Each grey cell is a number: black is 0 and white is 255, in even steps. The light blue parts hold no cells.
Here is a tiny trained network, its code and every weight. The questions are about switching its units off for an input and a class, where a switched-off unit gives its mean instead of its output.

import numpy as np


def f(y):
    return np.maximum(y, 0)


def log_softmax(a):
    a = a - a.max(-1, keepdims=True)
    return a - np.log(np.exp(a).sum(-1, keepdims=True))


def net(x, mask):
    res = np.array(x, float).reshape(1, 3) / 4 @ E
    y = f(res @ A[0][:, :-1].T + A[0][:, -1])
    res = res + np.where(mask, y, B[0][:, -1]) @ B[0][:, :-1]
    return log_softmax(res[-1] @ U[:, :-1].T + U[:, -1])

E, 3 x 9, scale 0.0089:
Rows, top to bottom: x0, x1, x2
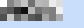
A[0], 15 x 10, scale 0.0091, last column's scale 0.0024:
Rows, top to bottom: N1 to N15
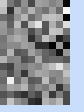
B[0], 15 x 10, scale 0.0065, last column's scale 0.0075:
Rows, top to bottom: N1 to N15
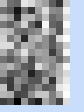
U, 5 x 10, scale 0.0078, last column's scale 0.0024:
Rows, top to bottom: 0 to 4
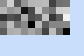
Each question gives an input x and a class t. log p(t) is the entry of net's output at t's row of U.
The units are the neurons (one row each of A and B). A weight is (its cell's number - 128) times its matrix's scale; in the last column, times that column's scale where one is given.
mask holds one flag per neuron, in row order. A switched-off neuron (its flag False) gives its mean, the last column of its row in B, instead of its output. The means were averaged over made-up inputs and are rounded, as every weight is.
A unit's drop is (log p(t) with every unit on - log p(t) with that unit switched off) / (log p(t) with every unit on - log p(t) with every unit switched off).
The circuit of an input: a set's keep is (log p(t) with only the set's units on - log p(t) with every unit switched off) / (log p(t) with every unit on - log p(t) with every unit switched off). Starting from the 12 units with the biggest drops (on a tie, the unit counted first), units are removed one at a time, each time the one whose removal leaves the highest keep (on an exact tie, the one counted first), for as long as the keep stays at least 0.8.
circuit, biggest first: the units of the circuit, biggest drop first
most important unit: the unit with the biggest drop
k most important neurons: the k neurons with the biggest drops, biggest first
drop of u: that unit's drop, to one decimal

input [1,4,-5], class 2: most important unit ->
N4
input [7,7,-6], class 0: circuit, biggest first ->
[N4; N1]
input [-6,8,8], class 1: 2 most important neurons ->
[N14; N4]
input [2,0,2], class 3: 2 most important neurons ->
[N4; N6]
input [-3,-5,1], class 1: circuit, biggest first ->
[N6; N13]
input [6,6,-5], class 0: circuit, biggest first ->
[N4; N1]
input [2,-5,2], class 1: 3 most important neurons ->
[N6; N13; N4]
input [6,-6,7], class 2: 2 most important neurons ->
[N15; N12]
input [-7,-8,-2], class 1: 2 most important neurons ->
[N13; N6]
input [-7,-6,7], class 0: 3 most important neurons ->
[N7; N6; N8]
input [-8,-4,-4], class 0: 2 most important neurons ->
[N8; N7]
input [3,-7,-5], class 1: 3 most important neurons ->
[N13; N6; N15]
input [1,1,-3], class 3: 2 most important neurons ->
[N15; N12]
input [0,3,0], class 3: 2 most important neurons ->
[N6; N13]
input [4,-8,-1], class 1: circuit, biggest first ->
[N13]
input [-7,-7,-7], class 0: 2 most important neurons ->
[N8; N7]
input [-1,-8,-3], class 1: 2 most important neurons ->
[N6; N13]
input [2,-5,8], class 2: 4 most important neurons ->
[N15; N12; N10; N14]
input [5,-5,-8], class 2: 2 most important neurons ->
[N4; N2]
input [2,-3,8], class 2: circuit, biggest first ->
[N15]
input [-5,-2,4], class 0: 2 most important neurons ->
[N7; N14]
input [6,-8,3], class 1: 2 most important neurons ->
[N13; N6]
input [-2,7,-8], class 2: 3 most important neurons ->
[N4; N6; N13]
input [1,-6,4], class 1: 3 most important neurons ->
[N6; N13; N4]
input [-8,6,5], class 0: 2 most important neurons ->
[N14; N7]
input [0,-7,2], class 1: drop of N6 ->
0.2
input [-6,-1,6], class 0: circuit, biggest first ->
[N7]
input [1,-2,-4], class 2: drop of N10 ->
0.3
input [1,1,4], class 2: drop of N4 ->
-0.1
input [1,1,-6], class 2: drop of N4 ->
0.2
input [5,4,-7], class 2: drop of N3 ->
0.0
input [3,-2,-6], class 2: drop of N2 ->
0.1
